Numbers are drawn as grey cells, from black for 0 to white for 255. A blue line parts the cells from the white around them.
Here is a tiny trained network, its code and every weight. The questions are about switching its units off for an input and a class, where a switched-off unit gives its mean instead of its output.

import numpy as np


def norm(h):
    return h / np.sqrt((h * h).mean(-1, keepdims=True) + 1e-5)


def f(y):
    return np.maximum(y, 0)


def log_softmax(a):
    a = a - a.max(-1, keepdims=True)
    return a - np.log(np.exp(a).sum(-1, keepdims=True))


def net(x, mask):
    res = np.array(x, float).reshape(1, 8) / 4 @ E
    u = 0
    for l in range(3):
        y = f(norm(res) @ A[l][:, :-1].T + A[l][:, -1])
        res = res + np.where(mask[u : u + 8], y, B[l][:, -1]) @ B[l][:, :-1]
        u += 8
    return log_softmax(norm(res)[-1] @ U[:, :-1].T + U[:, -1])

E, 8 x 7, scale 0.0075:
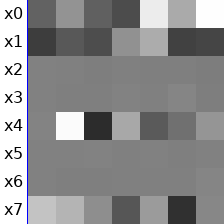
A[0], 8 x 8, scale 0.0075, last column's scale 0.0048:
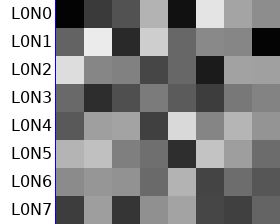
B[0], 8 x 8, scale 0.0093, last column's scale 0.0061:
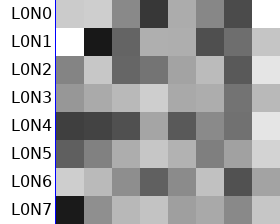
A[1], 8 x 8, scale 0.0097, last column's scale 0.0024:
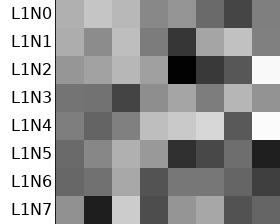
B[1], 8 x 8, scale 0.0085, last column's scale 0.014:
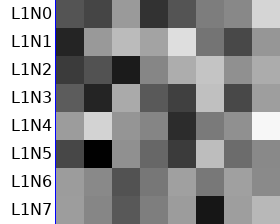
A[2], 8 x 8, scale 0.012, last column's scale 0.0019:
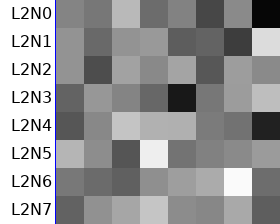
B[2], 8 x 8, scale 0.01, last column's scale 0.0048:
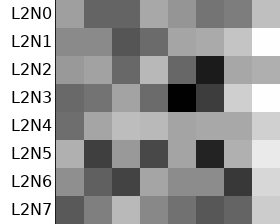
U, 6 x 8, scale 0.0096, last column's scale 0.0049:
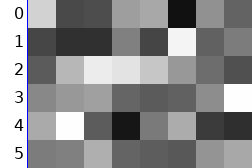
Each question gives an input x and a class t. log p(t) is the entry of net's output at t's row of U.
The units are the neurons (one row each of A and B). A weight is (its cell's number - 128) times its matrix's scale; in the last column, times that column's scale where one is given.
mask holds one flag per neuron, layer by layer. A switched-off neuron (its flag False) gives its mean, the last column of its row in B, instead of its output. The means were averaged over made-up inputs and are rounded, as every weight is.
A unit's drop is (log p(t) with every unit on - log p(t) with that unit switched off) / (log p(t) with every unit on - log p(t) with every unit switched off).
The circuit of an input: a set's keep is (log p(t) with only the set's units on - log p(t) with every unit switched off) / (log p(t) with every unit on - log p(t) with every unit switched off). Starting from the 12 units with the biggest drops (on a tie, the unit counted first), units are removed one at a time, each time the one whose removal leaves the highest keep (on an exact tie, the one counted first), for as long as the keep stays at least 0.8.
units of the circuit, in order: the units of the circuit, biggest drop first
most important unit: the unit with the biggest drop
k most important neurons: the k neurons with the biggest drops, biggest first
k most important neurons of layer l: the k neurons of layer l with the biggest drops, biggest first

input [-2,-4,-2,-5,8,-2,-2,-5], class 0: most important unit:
L0N1
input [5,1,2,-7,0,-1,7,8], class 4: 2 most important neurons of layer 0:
[L0N2 L0N6]
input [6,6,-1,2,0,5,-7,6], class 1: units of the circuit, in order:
[L0N4 L1N3]
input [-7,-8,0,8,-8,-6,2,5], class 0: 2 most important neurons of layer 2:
[L2N2 L2N0]
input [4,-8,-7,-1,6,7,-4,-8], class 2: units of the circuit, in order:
[L0N5 L1N1]
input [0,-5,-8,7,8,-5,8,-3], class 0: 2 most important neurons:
[L0N1 L2N5]
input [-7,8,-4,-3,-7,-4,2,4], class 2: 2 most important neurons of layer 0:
[L0N3 L0N7]
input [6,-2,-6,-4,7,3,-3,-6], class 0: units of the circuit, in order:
[L0N1 L2N5]
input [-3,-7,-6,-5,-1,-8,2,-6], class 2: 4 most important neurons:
[L1N1 L0N5 L0N2 L2N4]
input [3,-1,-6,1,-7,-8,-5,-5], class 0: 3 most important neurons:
[L1N7 L0N2 L1N0]
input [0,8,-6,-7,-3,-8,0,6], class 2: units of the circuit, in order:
[L0N7 L2N4]
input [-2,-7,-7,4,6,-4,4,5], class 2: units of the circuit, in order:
[L1N1 L1N4 L0N0]
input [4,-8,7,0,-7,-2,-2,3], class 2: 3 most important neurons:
[L1N1 L0N1 L1N0]
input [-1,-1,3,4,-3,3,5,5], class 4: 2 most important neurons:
[L0N2 L0N6]
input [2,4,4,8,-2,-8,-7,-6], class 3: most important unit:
L1N4
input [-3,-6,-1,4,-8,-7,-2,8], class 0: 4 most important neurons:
[L1N7 L0N0 L1N4 L2N0]
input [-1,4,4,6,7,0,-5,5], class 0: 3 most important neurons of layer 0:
[L0N1 L0N0 L0N5]
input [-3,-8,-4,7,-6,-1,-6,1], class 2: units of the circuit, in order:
[L1N1 L2N4]
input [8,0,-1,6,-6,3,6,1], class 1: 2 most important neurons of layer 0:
[L0N4 L0N1]
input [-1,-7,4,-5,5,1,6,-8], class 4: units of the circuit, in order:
[L0N0]
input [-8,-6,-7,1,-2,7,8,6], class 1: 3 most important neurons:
[L1N2 L0N0 L1N4]
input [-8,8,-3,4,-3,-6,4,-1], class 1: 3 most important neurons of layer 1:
[L1N5 L1N2 L1N1]
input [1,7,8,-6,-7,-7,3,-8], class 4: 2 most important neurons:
[L0N0 L1N4]
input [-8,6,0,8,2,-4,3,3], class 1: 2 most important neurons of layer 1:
[L1N2 L1N5]
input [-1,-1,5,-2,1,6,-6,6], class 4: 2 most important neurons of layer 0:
[L0N2 L0N6]
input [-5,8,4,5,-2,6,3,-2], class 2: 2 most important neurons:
[L0N7 L0N3]
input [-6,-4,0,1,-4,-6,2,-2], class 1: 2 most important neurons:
[L1N2 L0N1]
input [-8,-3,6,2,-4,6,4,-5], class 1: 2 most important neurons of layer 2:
[L2N5 L2N1]
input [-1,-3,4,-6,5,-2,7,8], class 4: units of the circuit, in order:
[L0N2]
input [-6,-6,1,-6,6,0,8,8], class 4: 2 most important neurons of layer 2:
[L2N3 L2N4]
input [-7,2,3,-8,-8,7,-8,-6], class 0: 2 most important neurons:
[L1N7 L0N2]
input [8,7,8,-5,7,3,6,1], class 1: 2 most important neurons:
[L1N3 L1N7]
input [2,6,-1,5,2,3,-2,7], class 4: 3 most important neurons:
[L0N6 L0N2 L0N5]
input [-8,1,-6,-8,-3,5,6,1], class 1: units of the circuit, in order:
[L1N2]
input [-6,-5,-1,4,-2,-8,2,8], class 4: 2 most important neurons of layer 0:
[L0N2 L0N4]
